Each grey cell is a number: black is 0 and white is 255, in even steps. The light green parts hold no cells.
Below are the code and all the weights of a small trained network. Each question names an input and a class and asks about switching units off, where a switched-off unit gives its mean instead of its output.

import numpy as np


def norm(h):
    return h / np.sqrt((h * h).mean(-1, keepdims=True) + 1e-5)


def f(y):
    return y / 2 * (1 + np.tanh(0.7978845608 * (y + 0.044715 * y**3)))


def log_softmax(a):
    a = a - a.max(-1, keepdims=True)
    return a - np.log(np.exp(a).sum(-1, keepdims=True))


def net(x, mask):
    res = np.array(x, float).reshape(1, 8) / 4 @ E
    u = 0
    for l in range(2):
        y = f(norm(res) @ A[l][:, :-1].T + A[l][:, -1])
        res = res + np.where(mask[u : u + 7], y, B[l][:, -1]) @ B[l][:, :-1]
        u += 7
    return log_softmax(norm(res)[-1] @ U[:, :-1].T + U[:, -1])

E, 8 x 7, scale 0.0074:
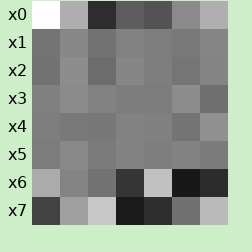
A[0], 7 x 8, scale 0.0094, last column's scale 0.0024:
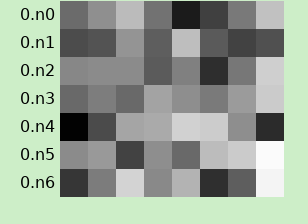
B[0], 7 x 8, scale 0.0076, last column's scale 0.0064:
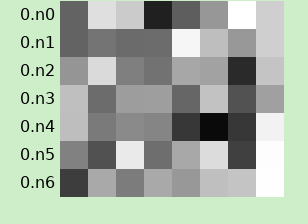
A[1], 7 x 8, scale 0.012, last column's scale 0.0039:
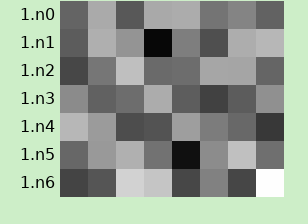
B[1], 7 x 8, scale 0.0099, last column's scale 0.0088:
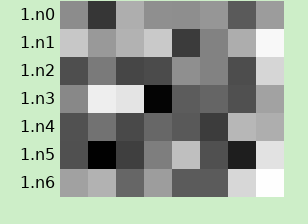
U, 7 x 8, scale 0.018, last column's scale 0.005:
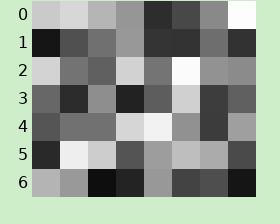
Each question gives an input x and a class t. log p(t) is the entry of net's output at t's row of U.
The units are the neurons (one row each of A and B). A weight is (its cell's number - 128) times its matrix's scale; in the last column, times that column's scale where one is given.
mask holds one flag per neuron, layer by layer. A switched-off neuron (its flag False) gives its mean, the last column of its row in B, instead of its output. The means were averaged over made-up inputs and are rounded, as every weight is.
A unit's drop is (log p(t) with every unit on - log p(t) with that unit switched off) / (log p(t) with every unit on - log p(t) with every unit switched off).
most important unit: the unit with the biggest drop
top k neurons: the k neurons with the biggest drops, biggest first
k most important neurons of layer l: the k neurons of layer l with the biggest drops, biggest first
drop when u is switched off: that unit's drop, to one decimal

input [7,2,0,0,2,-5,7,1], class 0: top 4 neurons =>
[1.n5, 1.n1, 1.n2, 0.n1]
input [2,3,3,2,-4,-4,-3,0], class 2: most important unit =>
0.n0
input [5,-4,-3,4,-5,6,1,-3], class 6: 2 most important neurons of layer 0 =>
[0.n6, 0.n4]
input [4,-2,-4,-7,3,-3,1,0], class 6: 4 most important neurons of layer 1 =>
[1.n1, 1.n4, 1.n6, 1.n0]
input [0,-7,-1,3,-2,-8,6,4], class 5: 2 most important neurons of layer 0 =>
[0.n4, 0.n6]
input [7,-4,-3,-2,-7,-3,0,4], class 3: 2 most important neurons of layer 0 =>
[0.n5, 0.n4]
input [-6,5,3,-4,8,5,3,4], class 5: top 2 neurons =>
[0.n6, 0.n1]
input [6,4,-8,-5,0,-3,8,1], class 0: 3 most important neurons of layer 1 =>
[1.n5, 1.n1, 1.n2]
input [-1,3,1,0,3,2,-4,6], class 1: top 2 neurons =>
[1.n5, 1.n1]
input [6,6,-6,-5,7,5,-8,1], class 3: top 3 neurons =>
[1.n1, 1.n2, 1.n5]
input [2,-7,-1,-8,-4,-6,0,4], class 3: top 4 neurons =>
[1.n5, 1.n6, 1.n2, 0.n4]
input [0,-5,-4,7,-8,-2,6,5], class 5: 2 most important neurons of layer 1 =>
[1.n6, 1.n2]
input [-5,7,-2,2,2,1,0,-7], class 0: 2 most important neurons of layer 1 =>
[1.n3, 1.n5]
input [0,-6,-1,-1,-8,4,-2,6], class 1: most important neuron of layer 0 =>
[0.n1]
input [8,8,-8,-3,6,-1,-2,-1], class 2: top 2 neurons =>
[0.n0, 1.n5]
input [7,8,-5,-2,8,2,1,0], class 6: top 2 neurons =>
[1.n1, 0.n0]
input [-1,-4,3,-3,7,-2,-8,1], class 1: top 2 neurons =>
[1.n5, 1.n6]
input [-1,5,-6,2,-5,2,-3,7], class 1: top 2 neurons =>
[1.n5, 1.n1]
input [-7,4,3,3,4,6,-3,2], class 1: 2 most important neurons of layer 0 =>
[0.n6, 0.n4]
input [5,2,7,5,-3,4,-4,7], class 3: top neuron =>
[1.n5]
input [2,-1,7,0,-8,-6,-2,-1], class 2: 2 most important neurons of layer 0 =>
[0.n0, 0.n4]
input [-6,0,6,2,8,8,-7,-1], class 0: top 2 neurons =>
[0.n4, 1.n6]
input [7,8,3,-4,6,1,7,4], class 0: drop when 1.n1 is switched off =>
0.3
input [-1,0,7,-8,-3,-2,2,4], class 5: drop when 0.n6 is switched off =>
0.1
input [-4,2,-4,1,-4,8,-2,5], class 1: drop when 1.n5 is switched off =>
1.3
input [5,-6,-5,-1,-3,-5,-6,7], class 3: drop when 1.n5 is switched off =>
0.3
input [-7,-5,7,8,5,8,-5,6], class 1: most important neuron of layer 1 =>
[1.n5]
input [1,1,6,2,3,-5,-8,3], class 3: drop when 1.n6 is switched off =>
-0.1
